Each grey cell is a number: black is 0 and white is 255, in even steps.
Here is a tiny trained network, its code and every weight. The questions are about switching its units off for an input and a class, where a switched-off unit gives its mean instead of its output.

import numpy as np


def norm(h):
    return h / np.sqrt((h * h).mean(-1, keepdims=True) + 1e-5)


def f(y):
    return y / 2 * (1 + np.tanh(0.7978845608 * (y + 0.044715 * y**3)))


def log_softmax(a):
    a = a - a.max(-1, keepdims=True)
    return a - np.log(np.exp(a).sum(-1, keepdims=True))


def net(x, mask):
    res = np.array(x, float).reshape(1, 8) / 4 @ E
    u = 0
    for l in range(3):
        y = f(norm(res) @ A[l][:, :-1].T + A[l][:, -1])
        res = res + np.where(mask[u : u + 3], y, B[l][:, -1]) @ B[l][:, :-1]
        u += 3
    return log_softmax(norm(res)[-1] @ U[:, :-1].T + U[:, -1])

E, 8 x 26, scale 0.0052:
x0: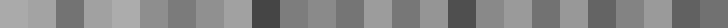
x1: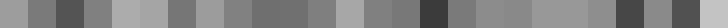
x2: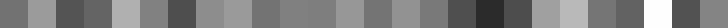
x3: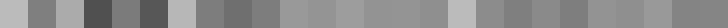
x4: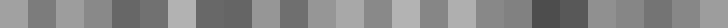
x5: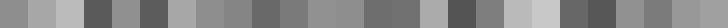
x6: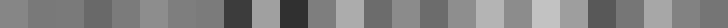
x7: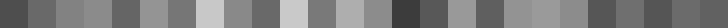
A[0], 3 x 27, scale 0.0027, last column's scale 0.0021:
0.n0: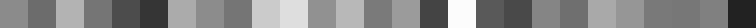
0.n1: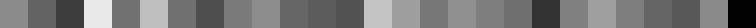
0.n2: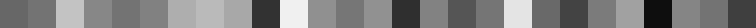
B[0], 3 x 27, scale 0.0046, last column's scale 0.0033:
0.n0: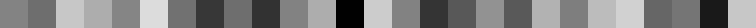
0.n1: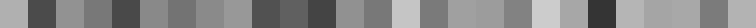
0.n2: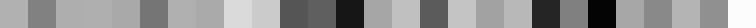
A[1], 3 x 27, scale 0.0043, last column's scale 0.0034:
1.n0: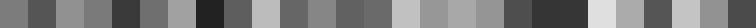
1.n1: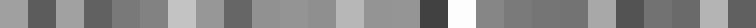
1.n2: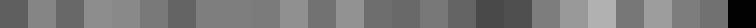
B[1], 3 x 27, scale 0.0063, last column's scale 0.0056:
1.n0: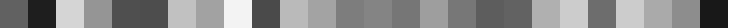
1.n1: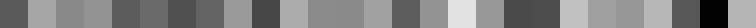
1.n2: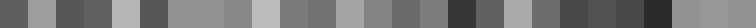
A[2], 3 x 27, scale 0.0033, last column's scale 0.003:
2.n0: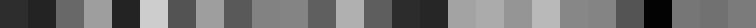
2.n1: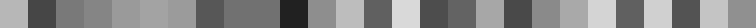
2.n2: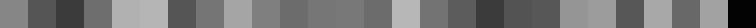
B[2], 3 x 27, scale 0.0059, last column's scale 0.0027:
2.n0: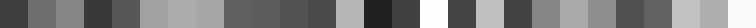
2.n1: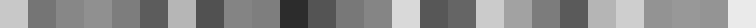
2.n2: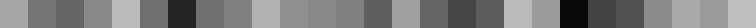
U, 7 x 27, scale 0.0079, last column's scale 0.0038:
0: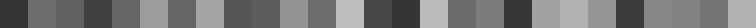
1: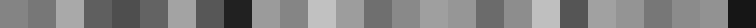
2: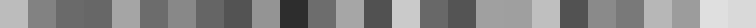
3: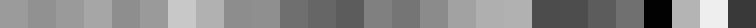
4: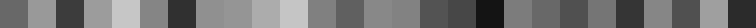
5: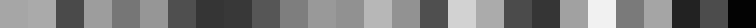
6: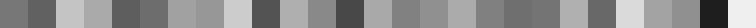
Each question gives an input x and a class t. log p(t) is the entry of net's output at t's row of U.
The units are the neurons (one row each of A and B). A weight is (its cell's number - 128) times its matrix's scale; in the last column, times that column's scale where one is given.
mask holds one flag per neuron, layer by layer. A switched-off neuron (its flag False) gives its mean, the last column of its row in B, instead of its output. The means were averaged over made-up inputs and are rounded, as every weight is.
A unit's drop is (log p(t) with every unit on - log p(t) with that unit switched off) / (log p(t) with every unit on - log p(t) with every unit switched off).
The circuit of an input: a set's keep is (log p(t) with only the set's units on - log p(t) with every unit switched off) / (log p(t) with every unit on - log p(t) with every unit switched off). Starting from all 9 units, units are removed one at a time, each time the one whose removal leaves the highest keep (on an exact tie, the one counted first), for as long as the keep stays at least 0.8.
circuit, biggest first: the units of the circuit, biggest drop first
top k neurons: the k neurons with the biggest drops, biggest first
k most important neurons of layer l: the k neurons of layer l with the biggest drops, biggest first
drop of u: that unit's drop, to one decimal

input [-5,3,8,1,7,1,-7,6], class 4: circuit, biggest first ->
1.n0
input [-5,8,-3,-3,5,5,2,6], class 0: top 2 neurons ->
2.n0; 1.n0
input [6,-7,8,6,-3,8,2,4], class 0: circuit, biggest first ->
1.n0; 0.n2
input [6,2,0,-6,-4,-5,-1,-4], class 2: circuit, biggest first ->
0.n1; 1.n0; 1.n1
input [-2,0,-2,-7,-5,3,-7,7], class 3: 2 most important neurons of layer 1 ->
1.n0; 1.n1
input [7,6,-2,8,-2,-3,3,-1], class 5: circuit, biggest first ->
1.n1; 1.n0
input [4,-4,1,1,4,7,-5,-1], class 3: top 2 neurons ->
1.n0; 1.n1
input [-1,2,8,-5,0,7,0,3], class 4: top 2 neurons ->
2.n0; 1.n0
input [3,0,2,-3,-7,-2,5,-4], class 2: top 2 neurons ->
2.n1; 1.n0
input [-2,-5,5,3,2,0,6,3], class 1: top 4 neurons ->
1.n0; 0.n2; 1.n1; 0.n1
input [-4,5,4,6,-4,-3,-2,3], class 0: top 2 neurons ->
0.n2; 2.n0
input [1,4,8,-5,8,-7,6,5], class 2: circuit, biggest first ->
2.n1; 2.n2
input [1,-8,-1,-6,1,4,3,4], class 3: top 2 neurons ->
1.n0; 1.n1
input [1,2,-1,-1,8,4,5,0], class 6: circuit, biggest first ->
1.n1
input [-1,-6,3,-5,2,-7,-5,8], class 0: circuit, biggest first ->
2.n0; 1.n0
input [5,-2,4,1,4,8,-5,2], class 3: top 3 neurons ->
1.n0; 1.n1; 0.n2
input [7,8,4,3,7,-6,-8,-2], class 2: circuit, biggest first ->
2.n1; 2.n2
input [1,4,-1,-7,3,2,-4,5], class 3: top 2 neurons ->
0.n2; 1.n0
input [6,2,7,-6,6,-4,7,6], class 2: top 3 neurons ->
2.n1; 1.n0; 1.n1
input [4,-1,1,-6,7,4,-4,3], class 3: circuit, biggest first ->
1.n0
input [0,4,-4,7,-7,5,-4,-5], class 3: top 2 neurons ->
1.n0; 0.n0
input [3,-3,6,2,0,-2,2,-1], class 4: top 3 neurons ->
1.n2; 0.n1; 0.n2
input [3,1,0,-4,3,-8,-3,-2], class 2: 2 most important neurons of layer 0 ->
0.n1; 0.n2
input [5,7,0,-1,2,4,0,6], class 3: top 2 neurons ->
1.n0; 0.n2
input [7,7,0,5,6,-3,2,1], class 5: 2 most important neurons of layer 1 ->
1.n1; 1.n0
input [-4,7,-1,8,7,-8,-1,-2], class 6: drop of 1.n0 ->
0.8
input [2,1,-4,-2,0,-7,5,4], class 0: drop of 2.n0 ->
0.4
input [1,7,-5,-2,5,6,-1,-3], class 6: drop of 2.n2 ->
0.0
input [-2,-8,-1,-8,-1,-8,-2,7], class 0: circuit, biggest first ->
2.n0
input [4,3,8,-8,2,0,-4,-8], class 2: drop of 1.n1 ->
0.1
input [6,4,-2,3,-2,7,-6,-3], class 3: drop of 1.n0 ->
0.4
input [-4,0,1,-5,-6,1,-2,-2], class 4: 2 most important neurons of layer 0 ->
0.n1; 0.n0
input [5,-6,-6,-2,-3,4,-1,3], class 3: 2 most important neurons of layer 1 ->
1.n0; 1.n1
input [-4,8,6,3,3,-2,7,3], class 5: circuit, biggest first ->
1.n1
